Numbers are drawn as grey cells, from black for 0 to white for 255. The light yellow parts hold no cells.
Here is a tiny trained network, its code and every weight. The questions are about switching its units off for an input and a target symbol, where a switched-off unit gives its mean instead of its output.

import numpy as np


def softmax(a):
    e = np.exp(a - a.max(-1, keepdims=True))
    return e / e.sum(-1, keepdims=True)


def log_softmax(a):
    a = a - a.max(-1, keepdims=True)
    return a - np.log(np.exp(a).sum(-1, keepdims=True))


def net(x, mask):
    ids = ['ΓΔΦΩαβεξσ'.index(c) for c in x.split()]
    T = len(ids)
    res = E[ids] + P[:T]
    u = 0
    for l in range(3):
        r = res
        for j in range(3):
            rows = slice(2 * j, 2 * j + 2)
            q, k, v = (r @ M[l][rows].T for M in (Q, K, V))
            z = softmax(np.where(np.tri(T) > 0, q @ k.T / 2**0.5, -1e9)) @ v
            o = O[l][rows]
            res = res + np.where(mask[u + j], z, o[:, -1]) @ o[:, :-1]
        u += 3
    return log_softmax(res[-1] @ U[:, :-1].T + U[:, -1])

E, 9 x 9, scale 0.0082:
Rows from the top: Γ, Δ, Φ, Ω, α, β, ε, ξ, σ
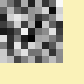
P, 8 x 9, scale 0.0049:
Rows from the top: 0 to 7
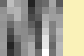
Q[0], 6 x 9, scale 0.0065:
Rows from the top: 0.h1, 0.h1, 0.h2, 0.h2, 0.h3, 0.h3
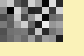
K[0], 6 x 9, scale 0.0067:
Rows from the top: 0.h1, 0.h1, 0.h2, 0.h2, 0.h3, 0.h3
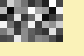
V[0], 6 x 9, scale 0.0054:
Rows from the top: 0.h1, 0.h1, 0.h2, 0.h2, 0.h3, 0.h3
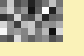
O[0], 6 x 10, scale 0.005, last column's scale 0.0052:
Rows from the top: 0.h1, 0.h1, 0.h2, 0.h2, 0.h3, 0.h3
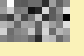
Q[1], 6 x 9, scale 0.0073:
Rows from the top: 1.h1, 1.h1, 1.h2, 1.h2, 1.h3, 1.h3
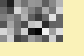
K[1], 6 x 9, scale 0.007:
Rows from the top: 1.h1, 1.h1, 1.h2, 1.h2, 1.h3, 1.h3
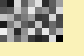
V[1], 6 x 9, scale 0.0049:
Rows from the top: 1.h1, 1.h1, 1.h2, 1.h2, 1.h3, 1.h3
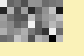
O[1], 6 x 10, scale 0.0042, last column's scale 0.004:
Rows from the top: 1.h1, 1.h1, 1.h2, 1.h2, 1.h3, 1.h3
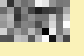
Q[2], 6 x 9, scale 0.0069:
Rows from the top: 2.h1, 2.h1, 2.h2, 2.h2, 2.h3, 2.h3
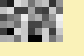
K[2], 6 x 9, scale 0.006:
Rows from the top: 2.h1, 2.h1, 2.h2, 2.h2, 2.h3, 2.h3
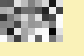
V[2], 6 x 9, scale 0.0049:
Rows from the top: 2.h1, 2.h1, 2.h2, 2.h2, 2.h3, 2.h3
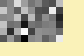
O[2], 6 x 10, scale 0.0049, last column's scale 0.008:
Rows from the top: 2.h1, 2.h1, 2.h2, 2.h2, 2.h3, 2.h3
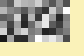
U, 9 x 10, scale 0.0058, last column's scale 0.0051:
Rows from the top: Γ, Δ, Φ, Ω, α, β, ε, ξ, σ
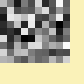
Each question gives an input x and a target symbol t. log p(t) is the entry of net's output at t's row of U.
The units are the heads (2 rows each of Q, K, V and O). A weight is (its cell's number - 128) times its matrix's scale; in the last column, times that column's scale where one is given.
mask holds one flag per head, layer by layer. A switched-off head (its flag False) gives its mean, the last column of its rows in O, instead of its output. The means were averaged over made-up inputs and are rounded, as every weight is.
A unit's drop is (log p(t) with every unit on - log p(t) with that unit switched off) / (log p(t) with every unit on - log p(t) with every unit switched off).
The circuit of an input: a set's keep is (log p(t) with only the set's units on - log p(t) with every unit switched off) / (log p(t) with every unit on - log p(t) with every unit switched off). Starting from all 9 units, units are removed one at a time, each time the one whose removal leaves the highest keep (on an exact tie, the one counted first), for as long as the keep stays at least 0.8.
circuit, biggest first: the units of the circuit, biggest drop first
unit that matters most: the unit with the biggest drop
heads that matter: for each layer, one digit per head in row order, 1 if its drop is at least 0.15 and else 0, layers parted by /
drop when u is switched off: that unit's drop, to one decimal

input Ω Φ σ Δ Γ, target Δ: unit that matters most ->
1.h3
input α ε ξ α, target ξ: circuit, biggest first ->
2.h3; 1.h3
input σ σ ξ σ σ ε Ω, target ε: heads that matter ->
100 / 100 / 000
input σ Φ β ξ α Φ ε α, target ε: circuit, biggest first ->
0.h1; 1.h1
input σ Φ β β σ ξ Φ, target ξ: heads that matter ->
100 / 001 / 001
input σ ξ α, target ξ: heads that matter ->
101 / 001 / 001
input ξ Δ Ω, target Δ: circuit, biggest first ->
1.h3; 2.h1; 0.h1
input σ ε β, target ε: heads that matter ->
110 / 100 / 100
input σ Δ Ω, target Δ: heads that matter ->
101 / 001 / 101
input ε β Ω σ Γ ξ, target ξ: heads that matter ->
000 / 000 / 001
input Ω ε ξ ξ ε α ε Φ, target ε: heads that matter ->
110 / 100 / 000
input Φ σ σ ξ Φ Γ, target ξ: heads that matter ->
101 / 001 / 001
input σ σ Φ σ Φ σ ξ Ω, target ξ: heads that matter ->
100 / 001 / 001
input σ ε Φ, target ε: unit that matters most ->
0.h1
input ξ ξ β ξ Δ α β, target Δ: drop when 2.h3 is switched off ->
0.1
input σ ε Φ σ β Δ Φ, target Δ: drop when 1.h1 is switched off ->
-0.1
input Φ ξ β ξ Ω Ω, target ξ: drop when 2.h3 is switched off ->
1.2
